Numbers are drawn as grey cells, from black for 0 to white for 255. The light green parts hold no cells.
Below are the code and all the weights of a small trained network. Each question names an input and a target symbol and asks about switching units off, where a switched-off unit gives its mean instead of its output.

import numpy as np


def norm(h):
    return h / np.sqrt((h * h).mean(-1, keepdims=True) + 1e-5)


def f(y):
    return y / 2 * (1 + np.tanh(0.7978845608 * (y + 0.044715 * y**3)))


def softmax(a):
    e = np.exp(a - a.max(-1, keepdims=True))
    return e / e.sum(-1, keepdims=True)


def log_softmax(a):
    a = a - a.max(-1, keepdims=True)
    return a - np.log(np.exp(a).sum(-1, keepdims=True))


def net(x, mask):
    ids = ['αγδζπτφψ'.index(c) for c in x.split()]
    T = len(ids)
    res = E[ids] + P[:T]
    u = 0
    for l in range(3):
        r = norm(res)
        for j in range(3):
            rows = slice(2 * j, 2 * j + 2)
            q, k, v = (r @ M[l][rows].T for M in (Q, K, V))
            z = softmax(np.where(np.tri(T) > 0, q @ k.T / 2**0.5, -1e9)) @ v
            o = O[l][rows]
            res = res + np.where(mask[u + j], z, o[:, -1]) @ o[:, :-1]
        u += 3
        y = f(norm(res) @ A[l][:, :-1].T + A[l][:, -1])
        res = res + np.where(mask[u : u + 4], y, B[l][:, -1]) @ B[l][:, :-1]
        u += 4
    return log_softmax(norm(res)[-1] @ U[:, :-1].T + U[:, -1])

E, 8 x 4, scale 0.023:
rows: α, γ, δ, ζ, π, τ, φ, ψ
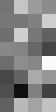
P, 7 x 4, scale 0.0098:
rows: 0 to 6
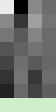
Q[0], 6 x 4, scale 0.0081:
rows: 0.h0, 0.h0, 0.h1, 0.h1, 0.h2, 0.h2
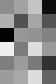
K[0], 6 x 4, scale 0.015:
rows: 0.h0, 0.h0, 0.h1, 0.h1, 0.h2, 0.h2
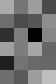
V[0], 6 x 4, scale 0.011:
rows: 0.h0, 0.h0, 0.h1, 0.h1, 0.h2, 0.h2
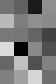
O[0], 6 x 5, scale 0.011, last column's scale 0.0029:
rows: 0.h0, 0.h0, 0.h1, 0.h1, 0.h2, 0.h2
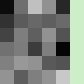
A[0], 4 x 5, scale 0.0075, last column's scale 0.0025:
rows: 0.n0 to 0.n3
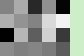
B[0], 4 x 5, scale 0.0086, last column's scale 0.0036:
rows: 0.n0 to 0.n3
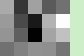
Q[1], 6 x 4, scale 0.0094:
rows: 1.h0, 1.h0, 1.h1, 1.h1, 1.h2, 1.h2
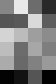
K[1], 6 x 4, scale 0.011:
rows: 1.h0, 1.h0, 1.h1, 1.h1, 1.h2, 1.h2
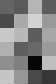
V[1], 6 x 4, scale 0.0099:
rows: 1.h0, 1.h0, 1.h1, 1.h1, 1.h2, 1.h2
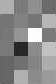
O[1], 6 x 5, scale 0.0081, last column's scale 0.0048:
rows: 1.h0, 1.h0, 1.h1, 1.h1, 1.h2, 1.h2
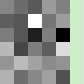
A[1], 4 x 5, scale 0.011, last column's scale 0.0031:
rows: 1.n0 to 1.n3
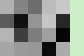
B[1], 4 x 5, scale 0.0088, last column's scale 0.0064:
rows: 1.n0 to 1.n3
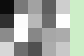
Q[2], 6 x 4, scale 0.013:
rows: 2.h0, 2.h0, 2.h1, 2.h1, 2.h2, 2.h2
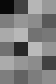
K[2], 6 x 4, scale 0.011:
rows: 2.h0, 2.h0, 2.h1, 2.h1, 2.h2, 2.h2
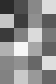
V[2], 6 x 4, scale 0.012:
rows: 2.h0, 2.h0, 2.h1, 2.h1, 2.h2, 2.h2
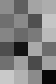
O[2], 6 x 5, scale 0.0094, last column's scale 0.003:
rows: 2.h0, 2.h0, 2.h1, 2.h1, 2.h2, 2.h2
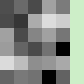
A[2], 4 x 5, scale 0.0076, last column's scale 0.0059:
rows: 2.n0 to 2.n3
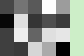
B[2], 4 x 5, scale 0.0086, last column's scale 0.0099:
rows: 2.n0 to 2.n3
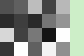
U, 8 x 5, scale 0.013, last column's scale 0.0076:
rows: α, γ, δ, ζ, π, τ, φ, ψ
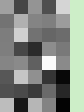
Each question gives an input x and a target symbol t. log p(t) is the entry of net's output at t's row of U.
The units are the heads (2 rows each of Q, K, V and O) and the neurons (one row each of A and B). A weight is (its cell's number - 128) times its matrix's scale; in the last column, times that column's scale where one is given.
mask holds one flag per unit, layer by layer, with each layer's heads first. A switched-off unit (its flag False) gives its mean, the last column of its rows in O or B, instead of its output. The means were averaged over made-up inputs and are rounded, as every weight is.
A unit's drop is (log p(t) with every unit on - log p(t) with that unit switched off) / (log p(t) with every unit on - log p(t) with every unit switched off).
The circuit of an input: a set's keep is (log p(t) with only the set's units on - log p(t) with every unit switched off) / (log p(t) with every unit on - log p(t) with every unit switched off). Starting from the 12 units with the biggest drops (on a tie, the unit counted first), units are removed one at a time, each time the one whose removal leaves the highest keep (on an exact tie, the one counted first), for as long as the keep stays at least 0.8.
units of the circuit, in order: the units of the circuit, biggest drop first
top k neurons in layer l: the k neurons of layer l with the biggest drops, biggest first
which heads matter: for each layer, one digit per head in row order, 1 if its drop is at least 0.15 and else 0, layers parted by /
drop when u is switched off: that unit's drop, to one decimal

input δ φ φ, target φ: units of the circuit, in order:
(0.h1)
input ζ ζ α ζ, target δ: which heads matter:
010 / 010 / 101
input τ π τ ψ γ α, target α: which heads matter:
000 / 000 / 000
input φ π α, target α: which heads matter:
000 / 010 / 000
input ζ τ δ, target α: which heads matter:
111 / 000 / 000
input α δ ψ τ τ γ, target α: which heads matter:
000 / 000 / 000
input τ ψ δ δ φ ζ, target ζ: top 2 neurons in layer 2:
(2.n2; 2.n0)
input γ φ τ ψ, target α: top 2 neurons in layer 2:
(2.n2; 2.n0)
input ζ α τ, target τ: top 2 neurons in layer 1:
(1.n3; 1.n1)
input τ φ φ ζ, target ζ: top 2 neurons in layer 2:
(2.n2; 2.n0)
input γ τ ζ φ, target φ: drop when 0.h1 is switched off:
0.2
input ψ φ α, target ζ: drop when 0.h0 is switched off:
0.2
